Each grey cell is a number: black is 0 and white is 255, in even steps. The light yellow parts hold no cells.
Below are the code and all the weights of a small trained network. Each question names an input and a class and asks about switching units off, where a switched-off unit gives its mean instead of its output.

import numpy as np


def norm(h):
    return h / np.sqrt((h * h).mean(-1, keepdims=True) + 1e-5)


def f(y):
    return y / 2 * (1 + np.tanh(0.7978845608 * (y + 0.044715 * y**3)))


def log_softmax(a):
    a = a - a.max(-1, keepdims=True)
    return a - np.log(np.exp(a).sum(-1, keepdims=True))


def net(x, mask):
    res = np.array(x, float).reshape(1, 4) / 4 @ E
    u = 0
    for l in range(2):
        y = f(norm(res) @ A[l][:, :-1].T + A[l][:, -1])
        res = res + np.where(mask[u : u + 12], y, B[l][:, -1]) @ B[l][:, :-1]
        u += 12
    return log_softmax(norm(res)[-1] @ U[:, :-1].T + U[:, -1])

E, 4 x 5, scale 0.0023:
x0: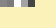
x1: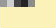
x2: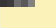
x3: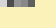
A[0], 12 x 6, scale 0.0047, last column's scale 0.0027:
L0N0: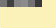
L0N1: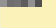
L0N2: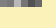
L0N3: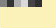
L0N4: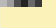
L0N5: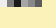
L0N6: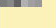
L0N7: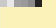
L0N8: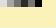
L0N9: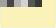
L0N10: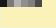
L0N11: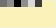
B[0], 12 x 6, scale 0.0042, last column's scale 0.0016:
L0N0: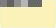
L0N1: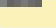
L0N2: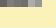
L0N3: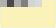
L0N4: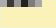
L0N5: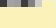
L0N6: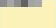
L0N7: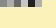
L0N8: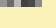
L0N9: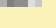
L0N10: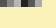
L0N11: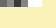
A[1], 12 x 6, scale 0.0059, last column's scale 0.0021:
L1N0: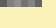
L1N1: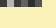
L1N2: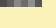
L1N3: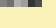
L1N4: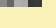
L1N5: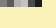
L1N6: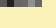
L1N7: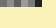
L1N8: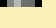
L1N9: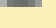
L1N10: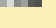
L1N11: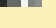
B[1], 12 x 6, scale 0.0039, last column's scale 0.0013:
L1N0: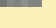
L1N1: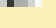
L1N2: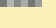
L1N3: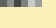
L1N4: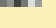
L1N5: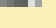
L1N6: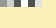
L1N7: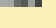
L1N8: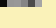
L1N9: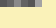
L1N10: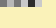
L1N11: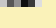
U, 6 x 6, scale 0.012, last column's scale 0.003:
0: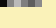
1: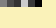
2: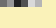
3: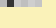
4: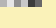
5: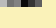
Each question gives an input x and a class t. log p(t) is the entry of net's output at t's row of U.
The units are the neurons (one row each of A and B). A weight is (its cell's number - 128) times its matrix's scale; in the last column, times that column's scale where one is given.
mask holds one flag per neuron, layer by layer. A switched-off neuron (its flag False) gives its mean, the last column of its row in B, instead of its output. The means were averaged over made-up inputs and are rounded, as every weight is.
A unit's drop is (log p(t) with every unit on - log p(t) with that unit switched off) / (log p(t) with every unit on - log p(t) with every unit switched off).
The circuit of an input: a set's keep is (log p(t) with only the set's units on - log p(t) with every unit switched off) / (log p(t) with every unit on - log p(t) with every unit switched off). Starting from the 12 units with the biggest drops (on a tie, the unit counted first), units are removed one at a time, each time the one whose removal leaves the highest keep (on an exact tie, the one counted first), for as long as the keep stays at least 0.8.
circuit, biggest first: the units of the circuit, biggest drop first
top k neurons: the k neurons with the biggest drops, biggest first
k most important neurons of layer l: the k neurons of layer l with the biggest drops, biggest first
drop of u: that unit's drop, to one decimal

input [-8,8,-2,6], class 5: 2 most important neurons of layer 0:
(L0N4, L0N8)
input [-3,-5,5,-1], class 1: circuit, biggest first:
(L1N6)
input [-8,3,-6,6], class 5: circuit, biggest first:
(L0N8, L0N4)
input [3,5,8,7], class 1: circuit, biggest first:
(L1N6, L1N11)
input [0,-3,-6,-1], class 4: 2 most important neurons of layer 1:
(L1N10, L1N1)
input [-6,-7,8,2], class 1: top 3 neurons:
(L1N6, L1N11, L1N1)
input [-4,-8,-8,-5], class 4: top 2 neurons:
(L1N1, L0N4)
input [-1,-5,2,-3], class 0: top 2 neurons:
(L0N10, L1N8)
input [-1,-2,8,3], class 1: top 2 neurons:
(L1N6, L0N5)
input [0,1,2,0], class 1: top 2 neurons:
(L1N6, L0N7)
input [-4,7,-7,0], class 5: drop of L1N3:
0.1
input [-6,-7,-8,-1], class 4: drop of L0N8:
-0.2
